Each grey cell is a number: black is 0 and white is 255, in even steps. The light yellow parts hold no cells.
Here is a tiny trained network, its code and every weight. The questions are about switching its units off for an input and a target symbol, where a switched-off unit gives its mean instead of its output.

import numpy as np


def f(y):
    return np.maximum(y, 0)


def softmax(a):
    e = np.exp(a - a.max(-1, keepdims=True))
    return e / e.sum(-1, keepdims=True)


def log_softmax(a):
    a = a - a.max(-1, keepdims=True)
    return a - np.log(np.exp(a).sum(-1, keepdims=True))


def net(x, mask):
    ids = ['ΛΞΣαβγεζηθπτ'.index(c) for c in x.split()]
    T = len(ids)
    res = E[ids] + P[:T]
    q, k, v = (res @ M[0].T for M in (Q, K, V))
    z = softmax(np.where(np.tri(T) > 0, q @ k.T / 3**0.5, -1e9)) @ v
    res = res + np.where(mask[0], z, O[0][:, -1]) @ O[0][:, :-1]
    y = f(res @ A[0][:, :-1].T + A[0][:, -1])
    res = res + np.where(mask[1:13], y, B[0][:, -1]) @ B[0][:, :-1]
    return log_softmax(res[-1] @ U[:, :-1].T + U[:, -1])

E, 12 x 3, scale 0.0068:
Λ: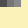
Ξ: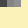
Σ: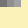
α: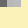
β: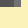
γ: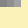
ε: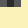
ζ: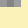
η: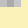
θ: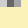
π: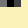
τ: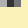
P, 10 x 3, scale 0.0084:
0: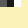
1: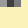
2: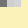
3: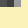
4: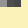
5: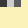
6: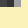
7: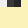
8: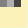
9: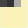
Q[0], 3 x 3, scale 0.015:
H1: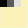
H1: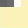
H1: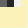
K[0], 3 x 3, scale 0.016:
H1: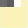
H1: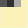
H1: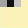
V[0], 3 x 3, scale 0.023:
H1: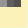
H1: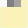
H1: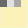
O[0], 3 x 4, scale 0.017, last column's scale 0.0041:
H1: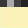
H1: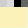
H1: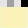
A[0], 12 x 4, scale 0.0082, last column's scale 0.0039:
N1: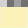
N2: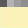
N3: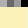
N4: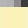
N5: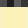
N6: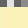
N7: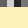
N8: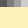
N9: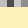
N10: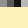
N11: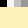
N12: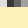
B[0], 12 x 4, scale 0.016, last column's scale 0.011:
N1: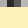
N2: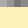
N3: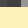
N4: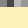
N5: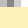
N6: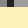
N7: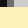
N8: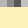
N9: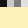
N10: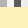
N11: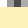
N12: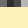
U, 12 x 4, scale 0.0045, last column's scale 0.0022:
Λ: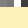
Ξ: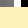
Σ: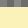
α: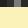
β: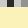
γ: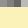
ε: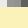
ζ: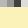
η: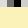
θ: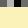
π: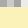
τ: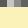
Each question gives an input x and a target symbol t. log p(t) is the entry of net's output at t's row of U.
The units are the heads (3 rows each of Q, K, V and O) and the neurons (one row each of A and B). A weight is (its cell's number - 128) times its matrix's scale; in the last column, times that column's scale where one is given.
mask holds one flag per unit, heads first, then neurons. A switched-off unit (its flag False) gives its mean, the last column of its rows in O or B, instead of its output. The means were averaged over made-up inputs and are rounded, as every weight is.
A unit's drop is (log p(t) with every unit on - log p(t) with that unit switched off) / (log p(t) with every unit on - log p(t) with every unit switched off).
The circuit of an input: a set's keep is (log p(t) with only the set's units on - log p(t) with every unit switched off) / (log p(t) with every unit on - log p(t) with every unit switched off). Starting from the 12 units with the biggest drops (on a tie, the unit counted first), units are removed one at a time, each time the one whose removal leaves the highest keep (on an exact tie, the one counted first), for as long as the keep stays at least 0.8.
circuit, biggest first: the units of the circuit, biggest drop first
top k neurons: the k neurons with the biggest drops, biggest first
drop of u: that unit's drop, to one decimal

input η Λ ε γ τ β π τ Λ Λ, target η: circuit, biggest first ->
(H1 N12)
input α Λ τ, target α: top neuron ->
(N9)
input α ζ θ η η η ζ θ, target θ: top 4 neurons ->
(N10 N7 N5 N12)
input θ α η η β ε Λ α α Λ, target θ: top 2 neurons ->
(N10 N5)
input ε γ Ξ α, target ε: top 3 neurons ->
(N5 N11 N9)
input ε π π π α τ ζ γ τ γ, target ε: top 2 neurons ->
(N5 N11)
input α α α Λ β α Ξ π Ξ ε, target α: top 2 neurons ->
(N9 N10)
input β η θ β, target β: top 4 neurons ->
(N5 N9 N10 N7)
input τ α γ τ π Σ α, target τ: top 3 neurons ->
(N7 N10 N1)
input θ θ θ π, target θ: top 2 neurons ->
(N10 N7)
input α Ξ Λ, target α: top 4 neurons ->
(N9 N10 N5 N3)
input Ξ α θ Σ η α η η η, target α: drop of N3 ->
0.3
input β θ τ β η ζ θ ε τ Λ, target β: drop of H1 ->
0.6
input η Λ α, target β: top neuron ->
(N4)
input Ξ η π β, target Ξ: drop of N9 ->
0.2
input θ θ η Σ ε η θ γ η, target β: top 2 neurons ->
(N4 N10)
